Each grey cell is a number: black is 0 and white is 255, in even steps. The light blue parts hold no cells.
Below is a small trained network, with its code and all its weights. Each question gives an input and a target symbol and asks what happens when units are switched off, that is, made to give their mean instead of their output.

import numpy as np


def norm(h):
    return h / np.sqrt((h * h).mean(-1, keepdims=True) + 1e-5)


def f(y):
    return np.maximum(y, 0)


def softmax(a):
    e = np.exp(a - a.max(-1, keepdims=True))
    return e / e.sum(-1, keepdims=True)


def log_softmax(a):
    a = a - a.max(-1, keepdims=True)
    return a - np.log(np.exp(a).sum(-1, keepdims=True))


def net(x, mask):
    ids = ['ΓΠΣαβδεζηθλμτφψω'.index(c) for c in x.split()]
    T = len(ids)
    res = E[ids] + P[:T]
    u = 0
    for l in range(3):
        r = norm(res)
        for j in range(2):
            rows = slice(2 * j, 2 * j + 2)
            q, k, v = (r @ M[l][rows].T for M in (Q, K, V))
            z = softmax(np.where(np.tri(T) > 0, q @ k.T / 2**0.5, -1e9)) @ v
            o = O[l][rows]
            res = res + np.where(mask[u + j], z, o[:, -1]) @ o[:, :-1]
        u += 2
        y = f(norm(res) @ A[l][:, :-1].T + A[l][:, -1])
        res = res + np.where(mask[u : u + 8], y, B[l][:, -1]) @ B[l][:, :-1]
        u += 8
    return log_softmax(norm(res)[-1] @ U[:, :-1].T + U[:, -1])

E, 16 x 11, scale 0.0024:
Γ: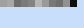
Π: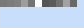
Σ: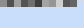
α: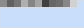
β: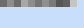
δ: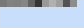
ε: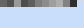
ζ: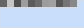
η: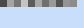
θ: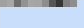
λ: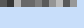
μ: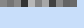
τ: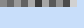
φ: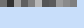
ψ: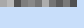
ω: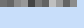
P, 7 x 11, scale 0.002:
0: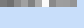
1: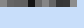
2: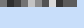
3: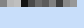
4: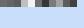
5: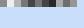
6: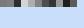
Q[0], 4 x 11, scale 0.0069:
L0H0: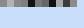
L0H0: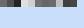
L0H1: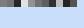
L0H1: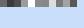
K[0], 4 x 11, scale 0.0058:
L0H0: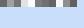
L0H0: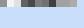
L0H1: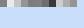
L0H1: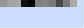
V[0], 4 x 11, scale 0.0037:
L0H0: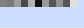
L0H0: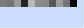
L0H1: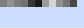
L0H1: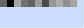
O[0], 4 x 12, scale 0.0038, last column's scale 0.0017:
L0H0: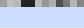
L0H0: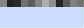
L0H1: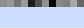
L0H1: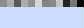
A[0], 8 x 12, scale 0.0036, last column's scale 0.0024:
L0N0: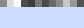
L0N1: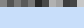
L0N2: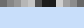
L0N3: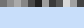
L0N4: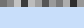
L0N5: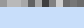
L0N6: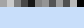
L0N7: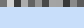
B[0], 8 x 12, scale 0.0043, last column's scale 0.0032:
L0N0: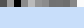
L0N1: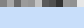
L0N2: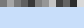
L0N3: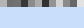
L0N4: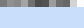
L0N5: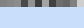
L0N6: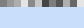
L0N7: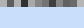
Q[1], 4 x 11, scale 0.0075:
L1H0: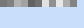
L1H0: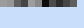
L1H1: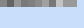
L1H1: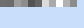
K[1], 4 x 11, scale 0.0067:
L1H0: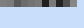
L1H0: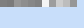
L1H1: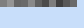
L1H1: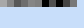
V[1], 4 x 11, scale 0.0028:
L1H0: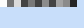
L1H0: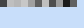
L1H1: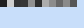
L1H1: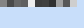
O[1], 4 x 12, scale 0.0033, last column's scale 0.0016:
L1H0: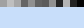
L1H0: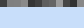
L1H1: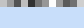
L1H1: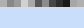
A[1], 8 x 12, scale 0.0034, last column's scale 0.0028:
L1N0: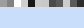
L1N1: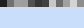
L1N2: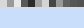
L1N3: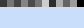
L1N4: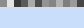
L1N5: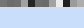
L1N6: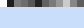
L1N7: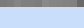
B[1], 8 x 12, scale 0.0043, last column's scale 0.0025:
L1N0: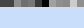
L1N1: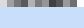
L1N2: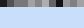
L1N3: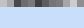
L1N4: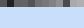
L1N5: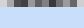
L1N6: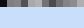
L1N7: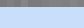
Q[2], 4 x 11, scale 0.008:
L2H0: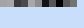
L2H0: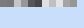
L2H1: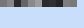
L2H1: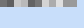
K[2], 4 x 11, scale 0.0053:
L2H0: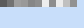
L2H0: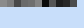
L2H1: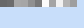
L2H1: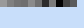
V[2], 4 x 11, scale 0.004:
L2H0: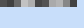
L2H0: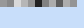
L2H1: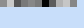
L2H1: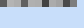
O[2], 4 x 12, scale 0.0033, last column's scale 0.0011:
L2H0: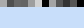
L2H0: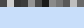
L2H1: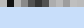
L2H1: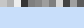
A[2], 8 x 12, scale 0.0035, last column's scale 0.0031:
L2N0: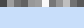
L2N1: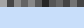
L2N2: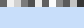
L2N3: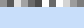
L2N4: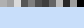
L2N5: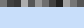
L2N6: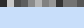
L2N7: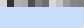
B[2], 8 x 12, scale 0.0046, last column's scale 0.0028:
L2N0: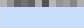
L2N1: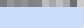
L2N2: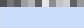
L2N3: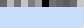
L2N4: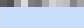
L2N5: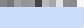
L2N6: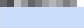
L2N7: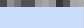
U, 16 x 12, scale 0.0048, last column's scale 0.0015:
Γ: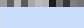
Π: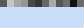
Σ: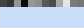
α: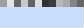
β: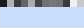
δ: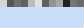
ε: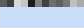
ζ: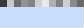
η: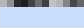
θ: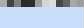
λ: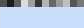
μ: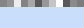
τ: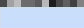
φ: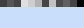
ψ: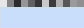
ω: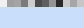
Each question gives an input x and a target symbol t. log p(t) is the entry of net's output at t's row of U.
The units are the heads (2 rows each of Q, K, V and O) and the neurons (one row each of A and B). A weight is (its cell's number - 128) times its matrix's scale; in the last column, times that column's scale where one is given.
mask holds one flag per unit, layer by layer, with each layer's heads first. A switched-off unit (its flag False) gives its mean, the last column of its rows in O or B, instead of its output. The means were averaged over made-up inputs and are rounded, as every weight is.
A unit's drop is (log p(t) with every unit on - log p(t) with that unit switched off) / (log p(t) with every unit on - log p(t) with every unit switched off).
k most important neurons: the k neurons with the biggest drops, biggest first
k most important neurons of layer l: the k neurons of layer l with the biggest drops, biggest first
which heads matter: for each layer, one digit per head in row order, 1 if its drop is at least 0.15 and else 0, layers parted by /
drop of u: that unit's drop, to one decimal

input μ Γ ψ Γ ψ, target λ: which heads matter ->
10 / 00 / 00
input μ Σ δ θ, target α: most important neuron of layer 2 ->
[L2N0]
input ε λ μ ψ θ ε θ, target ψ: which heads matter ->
11 / 00 / 00
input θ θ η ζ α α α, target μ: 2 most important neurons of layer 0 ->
[L0N0; L0N7]
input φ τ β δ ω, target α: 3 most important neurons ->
[L0N6; L0N0; L0N3]
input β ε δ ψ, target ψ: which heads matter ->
10 / 11 / 00
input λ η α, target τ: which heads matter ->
01 / 00 / 00
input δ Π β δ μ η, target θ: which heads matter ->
10 / 00 / 00
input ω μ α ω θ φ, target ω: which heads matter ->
01 / 00 / 00
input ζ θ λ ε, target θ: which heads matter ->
11 / 11 / 01
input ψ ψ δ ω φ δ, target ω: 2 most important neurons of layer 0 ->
[L0N3; L0N0]
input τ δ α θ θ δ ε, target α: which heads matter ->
10 / 00 / 10
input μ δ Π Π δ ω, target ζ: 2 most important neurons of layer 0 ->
[L0N6; L0N0]
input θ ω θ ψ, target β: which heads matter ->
01 / 00 / 10
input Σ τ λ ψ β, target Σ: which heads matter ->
01 / 00 / 00
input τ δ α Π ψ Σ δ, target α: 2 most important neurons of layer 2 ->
[L2N3; L2N6]
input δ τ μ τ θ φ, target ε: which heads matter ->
11 / 00 / 11
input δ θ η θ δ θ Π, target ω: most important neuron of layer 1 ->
[L1N1]
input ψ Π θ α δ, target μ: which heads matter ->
11 / 00 / 01
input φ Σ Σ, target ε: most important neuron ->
[L0N6]
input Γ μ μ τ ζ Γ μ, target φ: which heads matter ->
10 / 00 / 11
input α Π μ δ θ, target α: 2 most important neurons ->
[L0N6; L0N0]
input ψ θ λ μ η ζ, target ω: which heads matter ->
01 / 10 / 01
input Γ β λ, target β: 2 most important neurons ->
[L0N0; L0N5]
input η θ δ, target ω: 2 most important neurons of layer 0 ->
[L0N4; L0N0]
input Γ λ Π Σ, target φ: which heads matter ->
10 / 00 / 00
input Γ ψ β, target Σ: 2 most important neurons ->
[L1N6; L0N3]
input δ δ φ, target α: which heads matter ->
11 / 00 / 10
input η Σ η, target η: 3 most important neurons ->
[L0N2; L1N5; L0N1]
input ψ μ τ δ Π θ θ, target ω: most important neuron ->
[L0N3]
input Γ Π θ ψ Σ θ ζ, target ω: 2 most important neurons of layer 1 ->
[L1N1; L1N6]
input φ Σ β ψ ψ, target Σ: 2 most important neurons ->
[L0N3; L1N6]
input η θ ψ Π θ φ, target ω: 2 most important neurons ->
[L1N1; L0N4]
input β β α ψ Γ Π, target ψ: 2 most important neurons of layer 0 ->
[L0N0; L0N6]
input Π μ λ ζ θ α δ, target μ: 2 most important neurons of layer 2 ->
[L2N4; L2N1]
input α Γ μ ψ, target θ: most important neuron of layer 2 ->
[L2N5]
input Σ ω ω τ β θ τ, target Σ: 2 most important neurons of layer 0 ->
[L0N6; L0N1]
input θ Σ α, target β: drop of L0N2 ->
0.0
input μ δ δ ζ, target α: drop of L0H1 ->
0.8
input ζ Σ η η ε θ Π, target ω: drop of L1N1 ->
0.4
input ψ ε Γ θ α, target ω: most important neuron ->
[L0N3]
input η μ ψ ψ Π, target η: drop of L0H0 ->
0.2
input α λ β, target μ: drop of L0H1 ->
1.0
